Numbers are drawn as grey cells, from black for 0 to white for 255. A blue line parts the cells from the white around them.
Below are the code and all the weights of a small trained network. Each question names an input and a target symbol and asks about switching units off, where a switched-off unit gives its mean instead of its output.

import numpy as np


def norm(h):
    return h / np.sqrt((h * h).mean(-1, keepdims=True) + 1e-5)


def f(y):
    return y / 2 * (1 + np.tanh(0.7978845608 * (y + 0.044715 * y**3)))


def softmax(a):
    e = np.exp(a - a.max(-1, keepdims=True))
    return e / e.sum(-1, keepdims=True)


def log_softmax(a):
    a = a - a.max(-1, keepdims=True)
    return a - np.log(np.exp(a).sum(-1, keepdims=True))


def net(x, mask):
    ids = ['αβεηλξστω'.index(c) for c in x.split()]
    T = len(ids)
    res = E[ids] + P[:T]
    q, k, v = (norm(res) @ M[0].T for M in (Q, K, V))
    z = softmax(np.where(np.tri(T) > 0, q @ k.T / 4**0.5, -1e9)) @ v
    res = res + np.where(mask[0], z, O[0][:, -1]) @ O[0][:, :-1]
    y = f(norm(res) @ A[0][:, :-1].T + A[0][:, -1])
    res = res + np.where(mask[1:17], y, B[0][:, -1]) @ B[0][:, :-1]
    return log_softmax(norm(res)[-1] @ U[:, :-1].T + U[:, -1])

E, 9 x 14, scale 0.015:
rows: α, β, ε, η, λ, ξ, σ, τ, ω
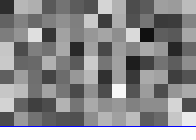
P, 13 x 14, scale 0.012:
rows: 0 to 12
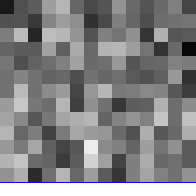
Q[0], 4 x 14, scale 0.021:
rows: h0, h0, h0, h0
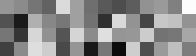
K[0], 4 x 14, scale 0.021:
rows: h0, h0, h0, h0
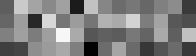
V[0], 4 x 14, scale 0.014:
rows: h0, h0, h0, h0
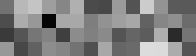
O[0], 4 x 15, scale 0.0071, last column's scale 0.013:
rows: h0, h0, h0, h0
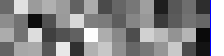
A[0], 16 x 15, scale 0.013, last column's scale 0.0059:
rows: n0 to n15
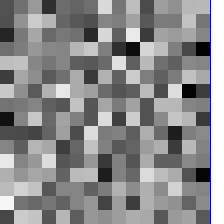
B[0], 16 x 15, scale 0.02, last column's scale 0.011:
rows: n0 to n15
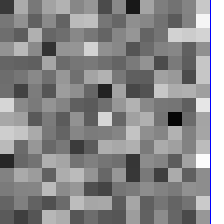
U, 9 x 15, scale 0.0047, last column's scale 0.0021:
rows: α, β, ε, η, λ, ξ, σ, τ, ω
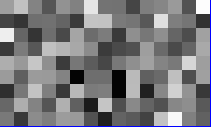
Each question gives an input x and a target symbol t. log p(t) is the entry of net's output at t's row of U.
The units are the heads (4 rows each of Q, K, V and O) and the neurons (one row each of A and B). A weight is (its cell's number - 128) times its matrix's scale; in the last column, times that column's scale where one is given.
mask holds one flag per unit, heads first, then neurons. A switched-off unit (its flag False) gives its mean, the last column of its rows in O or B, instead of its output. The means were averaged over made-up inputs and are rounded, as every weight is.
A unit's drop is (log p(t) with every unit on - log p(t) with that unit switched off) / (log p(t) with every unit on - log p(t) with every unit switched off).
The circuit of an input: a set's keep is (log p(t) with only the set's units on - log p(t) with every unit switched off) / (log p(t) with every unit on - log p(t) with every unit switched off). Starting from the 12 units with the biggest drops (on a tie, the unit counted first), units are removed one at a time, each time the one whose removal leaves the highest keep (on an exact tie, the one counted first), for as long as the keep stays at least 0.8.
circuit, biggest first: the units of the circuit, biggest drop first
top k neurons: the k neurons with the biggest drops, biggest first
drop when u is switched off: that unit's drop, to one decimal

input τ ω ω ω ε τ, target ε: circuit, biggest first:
[h0, n7]
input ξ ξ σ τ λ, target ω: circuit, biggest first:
[h0, n6]
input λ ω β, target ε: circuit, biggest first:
[h0, n11]
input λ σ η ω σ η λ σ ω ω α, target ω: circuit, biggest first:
[n2, n0, n7, n5]
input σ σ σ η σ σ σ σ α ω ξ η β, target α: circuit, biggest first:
[h0, n3]
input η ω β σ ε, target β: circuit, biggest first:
[h0, n10, n5, n11]
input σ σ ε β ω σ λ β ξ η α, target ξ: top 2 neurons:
[n15, n10]
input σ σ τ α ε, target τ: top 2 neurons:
[n8, n2]
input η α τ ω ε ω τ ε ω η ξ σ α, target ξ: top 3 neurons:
[n15, n9, n10]
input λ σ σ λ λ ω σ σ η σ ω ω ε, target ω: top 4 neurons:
[n2, n0, n5, n7]
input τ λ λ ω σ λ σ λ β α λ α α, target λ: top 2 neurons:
[n2, n8]
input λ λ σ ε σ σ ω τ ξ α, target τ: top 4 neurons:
[n8, n2, n0, n7]
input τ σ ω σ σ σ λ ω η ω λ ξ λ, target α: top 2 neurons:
[n9, n3]
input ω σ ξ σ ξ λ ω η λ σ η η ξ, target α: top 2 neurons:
[n3, n12]
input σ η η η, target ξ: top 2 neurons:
[n9, n10]
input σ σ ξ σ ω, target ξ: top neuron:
[n15]
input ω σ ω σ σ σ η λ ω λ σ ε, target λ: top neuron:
[n2]
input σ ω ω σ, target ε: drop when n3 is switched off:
0.0
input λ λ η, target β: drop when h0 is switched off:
1.0
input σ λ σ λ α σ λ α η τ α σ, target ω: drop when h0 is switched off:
1.2
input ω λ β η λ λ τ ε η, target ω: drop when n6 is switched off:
0.1
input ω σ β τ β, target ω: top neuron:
[n6]
